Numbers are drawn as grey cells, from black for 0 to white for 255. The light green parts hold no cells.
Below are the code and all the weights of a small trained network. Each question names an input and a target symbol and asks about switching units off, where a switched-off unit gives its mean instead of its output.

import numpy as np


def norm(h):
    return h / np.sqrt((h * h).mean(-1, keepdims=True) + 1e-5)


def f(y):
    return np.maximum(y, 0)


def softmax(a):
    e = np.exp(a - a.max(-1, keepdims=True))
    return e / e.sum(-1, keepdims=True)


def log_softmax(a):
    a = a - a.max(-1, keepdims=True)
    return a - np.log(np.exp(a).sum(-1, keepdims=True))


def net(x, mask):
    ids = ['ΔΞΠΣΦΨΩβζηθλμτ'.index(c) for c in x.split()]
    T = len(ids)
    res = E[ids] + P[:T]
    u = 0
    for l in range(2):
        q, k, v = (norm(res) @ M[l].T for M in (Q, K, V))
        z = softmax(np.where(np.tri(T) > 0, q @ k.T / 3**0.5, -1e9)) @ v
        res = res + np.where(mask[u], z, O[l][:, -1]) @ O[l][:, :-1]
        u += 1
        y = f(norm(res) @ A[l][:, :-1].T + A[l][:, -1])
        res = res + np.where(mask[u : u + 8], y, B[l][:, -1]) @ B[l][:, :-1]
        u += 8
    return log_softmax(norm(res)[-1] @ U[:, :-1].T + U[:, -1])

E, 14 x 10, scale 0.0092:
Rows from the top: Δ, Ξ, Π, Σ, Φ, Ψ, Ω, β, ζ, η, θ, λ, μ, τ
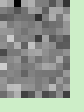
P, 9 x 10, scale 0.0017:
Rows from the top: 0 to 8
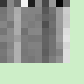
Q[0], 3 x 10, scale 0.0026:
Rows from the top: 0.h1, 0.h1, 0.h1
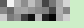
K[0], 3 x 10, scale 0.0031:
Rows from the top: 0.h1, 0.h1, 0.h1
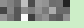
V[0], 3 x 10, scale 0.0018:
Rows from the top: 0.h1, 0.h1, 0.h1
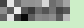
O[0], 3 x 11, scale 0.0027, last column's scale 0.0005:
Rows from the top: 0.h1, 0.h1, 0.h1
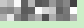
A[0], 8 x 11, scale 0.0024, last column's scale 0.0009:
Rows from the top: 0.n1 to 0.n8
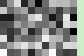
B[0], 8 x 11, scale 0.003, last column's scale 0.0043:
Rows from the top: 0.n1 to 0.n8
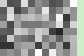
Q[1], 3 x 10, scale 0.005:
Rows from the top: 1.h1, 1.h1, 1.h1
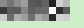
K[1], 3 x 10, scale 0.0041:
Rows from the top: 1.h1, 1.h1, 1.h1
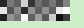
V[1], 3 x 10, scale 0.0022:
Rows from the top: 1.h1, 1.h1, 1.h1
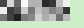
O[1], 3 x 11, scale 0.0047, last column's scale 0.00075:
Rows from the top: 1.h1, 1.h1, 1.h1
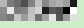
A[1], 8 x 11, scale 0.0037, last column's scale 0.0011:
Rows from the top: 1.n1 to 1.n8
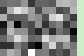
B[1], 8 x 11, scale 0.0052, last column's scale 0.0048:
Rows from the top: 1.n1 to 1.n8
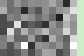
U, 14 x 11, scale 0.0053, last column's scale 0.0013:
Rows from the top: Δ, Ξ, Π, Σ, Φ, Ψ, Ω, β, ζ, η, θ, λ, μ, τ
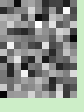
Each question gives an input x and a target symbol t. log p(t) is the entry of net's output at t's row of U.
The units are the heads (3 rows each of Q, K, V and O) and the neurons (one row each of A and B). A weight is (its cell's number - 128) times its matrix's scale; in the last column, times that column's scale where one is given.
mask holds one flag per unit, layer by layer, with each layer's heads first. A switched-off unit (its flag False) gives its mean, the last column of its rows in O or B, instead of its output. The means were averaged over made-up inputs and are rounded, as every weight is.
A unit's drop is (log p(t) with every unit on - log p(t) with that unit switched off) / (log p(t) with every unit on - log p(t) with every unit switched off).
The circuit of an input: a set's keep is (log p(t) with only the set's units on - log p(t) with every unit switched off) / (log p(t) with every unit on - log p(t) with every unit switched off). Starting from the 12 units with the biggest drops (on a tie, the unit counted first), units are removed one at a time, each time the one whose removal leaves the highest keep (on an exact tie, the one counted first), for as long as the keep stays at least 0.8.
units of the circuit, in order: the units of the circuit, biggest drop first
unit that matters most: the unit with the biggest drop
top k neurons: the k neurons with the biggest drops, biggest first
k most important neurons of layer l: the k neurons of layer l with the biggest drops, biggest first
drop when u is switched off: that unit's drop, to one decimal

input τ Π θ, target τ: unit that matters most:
1.h1
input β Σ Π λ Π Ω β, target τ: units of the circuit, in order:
0.n3; 1.n7
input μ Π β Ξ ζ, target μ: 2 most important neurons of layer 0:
0.n1; 0.n7
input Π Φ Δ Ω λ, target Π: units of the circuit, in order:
1.h1; 1.n7; 1.n6
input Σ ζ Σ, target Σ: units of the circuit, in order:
1.h1; 0.n2
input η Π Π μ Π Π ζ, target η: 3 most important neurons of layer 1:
1.n8; 1.n7; 1.n6
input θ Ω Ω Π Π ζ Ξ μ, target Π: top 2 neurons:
1.n6; 1.n2
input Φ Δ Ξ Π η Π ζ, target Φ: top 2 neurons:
0.n7; 0.n1
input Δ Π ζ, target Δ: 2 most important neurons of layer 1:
1.n7; 1.n8
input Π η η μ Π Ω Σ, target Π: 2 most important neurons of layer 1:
1.n6; 1.n7
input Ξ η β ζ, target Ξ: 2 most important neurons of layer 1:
1.n3; 1.n7
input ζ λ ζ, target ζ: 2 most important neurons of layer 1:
1.n4; 1.n7
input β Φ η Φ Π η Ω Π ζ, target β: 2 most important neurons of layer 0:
0.n1; 0.n3
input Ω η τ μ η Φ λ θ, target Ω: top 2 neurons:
1.n5; 1.n7
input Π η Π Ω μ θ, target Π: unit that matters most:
0.n3
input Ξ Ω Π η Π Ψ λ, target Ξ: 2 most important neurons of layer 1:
1.n3; 1.n7
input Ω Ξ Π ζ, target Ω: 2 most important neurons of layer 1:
1.n5; 1.n7
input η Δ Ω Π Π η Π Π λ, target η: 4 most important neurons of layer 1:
1.n8; 1.n7; 1.n6; 1.n2
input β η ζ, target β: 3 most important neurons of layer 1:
1.n3; 1.n7; 1.n6
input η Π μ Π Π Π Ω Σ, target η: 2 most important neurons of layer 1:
1.n8; 1.n7
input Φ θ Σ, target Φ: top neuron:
0.n1
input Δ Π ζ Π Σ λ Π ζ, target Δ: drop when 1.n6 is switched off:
-0.1
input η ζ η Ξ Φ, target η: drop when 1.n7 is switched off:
0.2
